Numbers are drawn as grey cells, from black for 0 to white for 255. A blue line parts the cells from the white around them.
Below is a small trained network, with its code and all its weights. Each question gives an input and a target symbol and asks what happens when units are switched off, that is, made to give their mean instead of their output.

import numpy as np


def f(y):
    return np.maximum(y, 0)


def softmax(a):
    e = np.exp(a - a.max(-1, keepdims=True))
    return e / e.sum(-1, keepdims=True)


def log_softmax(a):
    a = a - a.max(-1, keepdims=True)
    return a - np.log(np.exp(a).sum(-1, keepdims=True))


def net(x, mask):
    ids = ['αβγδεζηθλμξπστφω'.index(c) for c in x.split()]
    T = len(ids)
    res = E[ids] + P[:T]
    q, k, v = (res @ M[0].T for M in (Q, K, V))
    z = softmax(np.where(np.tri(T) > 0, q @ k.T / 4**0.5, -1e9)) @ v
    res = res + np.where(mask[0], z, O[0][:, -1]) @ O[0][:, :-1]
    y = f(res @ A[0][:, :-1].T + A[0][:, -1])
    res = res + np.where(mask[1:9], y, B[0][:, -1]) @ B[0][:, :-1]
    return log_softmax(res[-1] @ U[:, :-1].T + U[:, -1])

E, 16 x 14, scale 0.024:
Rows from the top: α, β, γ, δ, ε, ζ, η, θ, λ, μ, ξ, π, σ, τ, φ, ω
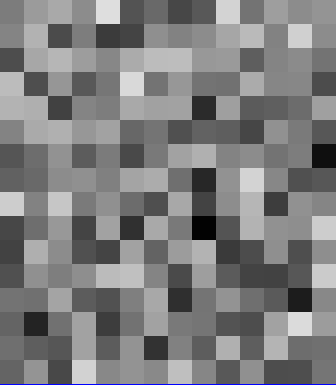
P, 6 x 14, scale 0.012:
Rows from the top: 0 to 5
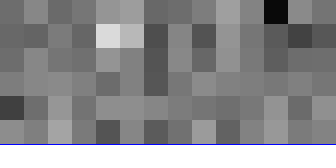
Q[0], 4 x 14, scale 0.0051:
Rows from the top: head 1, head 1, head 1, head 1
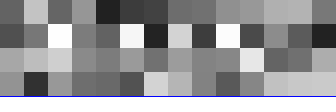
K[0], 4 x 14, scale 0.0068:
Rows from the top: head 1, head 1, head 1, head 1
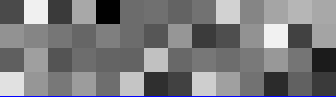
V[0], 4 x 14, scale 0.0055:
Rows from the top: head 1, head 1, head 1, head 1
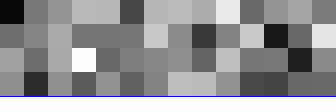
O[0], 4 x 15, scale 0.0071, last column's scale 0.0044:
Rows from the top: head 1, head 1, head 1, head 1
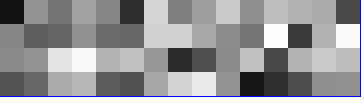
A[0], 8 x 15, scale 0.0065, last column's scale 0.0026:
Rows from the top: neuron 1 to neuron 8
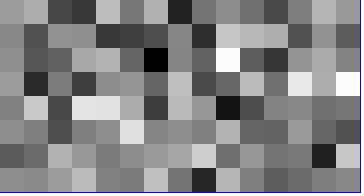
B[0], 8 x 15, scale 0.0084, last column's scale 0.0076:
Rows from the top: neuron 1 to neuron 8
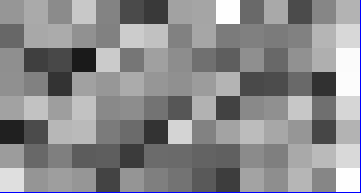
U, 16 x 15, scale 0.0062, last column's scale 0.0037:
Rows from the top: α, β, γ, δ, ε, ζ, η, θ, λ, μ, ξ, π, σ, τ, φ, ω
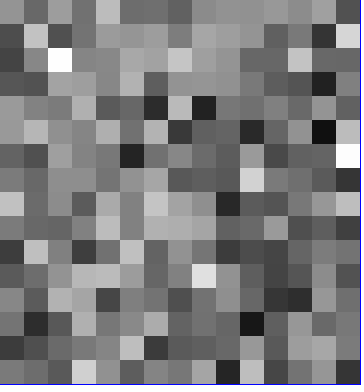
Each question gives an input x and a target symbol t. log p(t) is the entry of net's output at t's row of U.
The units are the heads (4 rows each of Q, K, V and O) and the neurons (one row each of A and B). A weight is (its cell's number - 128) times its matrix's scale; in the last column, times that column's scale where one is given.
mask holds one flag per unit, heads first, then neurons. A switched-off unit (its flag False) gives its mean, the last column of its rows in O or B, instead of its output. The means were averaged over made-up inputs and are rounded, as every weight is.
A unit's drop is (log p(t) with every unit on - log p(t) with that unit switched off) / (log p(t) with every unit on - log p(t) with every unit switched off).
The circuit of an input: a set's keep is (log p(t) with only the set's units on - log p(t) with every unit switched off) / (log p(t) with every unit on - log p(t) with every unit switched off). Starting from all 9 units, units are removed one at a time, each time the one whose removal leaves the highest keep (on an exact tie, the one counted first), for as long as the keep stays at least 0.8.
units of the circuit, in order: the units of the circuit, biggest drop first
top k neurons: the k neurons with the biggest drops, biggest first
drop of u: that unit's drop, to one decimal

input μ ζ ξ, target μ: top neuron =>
[neuron 8]
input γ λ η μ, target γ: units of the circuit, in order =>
[head 1; neuron 2]
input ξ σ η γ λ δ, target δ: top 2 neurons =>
[neuron 4; neuron 6]
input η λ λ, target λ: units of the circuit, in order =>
[neuron 3; neuron 6]
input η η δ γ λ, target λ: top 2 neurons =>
[neuron 3; neuron 6]
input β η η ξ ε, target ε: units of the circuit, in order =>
[neuron 1; neuron 6]
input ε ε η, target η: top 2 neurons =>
[neuron 7; neuron 4]
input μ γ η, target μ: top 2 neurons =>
[neuron 8; neuron 2]
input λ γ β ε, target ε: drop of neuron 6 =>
0.2
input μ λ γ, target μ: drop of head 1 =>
1.4
